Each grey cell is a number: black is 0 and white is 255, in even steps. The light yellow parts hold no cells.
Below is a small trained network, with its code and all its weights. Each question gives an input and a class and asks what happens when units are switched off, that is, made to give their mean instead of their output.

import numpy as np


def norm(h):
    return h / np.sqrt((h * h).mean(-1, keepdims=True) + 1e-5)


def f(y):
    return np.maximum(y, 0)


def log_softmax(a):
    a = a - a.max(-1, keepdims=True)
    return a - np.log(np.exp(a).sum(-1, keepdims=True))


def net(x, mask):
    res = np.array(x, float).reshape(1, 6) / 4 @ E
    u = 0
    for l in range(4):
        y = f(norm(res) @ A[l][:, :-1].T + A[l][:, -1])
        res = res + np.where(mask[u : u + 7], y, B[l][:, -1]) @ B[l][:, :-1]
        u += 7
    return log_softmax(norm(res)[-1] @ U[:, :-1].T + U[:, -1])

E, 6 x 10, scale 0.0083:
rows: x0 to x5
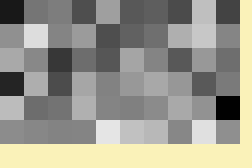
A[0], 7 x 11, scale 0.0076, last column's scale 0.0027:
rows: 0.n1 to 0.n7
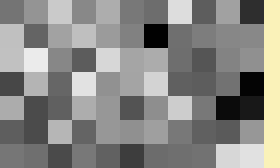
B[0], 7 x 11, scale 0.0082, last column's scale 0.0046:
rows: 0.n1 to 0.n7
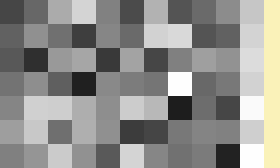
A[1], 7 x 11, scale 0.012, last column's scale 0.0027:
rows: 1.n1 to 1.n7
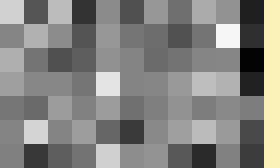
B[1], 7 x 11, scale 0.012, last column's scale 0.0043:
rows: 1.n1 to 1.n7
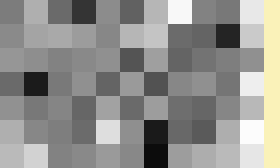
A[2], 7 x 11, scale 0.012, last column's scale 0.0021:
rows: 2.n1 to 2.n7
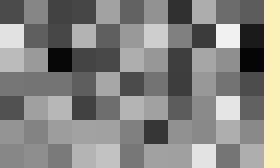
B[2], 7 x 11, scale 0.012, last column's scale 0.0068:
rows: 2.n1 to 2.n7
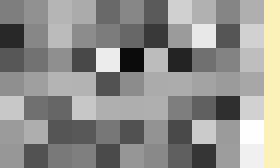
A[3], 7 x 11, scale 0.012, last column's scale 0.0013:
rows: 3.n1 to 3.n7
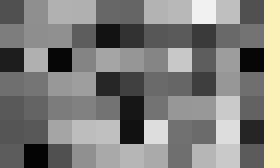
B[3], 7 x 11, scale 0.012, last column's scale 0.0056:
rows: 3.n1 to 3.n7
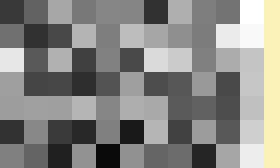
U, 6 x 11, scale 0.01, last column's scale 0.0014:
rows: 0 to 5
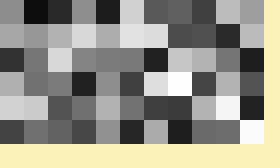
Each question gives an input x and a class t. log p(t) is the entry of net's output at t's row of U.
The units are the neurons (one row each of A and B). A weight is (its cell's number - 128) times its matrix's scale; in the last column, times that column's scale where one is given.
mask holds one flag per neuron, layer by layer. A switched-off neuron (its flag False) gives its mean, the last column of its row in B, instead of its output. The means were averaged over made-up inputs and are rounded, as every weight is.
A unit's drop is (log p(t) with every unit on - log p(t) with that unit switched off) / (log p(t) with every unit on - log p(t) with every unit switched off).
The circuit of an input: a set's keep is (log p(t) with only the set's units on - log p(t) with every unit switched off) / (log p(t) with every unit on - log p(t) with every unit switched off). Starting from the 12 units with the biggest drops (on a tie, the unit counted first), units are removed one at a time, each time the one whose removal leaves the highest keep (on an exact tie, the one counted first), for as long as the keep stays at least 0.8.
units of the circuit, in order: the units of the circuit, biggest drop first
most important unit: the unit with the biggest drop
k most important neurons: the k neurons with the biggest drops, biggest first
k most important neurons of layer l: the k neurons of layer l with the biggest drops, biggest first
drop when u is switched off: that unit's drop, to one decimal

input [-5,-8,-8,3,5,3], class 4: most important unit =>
1.n7
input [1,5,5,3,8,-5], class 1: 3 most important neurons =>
[0.n5; 2.n7; 3.n7]
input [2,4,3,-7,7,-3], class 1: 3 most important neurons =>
[0.n5; 3.n7; 3.n3]
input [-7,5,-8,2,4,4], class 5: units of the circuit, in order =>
[0.n1; 3.n6]
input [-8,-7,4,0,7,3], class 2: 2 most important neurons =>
[2.n2; 0.n7]
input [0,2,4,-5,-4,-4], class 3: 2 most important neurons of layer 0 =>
[0.n5; 0.n3]
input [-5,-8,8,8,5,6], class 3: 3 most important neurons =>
[0.n4; 3.n3; 1.n6]
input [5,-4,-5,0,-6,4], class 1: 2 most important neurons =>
[1.n2; 2.n3]
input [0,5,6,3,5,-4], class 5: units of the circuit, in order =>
[2.n3; 0.n7]
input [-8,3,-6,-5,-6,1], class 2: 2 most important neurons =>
[2.n2; 3.n1]
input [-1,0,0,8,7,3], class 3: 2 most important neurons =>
[0.n4; 3.n3]
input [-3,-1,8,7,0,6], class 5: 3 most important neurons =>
[2.n3; 3.n6; 1.n1]
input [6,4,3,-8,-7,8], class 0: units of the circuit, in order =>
[1.n4; 3.n7]
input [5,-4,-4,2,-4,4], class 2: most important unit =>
0.n6
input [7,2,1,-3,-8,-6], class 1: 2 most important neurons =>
[2.n5; 2.n7]
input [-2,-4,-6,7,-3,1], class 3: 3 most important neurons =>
[0.n4; 3.n3; 2.n3]
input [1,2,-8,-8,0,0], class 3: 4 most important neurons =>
[1.n1; 0.n2; 2.n3; 0.n5]
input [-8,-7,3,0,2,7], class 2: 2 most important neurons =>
[2.n2; 3.n1]
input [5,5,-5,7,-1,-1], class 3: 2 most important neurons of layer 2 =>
[2.n2; 2.n3]
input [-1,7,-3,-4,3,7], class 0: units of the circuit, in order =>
[2.n7]
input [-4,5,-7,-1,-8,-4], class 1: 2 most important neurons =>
[2.n5; 1.n2]
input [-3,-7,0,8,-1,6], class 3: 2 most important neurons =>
[0.n4; 3.n3]
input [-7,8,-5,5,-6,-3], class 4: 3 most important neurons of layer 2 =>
[2.n6; 2.n5; 2.n1]
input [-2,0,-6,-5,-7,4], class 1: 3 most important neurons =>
[2.n5; 1.n2; 2.n3]
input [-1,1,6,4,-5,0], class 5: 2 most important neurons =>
[2.n3; 0.n5]
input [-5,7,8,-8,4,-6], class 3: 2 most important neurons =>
[0.n2; 1.n1]
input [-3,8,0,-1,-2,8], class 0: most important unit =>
1.n4
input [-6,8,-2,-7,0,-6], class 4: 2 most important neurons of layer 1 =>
[1.n6; 1.n2]
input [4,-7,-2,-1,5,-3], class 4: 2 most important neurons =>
[1.n7; 0.n7]
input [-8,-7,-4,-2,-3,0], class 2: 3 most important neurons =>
[2.n2; 3.n1; 1.n6]
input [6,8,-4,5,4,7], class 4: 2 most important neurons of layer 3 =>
[3.n2; 3.n4]
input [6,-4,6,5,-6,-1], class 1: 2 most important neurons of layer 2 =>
[2.n5; 2.n2]
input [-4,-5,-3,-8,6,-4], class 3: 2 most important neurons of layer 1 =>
[1.n1; 1.n2]
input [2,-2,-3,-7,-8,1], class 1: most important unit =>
1.n2
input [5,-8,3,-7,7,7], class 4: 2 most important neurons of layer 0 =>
[0.n7; 0.n6]
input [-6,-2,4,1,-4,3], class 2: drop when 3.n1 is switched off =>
0.0
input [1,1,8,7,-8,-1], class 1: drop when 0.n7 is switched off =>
0.1
